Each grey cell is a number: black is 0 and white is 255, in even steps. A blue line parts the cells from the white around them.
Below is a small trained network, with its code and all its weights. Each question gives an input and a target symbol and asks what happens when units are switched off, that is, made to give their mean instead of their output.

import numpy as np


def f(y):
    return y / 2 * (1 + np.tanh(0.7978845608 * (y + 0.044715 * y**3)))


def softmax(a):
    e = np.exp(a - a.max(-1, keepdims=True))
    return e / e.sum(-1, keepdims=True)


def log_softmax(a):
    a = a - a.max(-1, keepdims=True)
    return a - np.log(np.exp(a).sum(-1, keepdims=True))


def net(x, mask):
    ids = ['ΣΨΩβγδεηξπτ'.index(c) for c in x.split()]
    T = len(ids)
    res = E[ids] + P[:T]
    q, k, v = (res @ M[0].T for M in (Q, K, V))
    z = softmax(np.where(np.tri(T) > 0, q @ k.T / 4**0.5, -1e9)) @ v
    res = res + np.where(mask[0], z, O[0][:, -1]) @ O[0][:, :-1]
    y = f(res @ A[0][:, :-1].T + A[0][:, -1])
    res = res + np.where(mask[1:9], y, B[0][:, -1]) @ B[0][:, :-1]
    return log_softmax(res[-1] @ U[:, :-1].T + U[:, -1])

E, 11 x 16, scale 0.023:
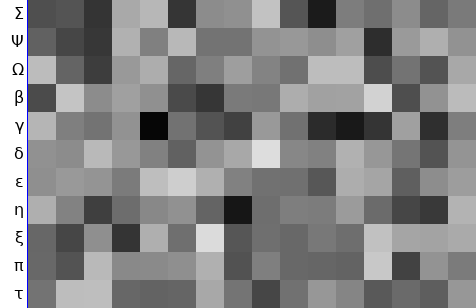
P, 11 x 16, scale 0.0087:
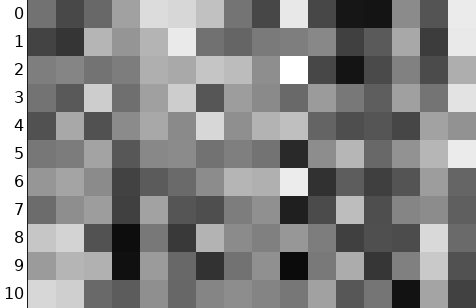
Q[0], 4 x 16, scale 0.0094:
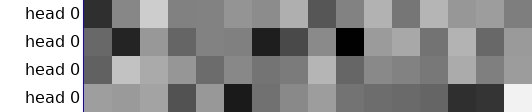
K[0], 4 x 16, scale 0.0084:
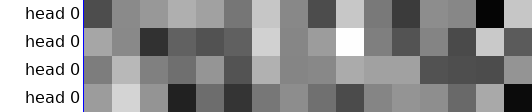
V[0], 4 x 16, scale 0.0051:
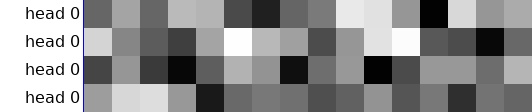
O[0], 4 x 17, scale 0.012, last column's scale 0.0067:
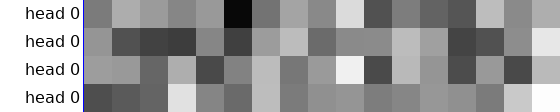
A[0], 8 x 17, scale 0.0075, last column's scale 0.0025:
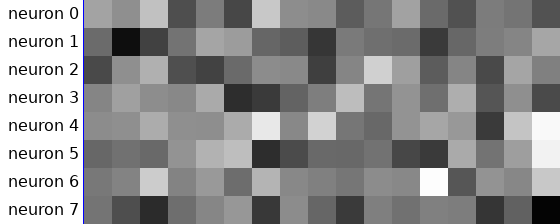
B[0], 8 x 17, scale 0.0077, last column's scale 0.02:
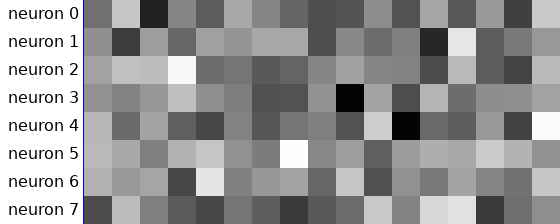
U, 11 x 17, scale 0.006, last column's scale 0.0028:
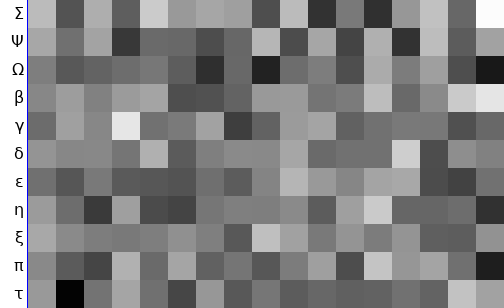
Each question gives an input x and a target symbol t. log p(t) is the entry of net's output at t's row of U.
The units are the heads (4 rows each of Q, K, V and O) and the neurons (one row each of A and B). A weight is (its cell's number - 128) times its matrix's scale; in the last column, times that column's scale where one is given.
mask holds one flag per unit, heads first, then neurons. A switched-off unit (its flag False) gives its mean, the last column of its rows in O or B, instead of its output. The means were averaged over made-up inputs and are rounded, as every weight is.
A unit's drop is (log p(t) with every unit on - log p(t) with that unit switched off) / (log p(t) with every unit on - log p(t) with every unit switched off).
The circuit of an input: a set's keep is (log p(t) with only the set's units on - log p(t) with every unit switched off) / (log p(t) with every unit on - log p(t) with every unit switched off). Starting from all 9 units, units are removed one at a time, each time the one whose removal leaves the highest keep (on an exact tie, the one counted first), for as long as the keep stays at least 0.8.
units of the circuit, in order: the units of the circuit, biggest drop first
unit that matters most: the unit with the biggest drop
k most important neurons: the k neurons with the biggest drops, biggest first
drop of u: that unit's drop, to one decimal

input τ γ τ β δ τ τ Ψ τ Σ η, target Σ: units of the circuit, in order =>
[head 0; neuron 5]
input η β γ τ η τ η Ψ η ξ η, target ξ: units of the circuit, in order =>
[head 0; neuron 4]
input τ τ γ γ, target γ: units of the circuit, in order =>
[head 0]
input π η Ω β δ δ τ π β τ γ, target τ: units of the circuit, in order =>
[head 0; neuron 0]
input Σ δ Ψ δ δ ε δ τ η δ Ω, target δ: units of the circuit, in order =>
[head 0; neuron 7; neuron 1; neuron 4]
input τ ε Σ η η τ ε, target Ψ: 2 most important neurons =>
[neuron 4; neuron 1]
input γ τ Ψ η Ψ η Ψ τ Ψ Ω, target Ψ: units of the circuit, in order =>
[head 0; neuron 3]
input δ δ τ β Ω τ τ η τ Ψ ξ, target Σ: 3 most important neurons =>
[neuron 6; neuron 3; neuron 7]
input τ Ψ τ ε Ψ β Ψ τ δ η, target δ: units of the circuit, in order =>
[head 0; neuron 7; neuron 1; neuron 5]
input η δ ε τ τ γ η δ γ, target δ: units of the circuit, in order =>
[head 0; neuron 7; neuron 5; neuron 4]
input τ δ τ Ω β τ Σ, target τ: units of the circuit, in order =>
[head 0; neuron 6; neuron 0]
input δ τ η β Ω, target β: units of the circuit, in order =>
[head 0; neuron 4; neuron 3]
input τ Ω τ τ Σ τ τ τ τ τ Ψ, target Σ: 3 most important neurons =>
[neuron 4; neuron 1; neuron 7]
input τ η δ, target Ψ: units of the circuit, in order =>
[neuron 4]
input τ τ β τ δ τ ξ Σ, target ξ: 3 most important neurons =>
[neuron 0; neuron 4; neuron 3]
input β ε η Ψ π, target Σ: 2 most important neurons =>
[neuron 6; neuron 3]
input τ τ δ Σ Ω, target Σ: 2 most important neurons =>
[neuron 4; neuron 5]
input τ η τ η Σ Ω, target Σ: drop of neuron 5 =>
0.3
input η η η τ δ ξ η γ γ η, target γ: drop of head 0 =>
1.4
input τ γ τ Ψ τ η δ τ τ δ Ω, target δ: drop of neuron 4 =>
0.1
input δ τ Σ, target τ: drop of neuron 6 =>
0.2
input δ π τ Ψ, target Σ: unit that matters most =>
neuron 4
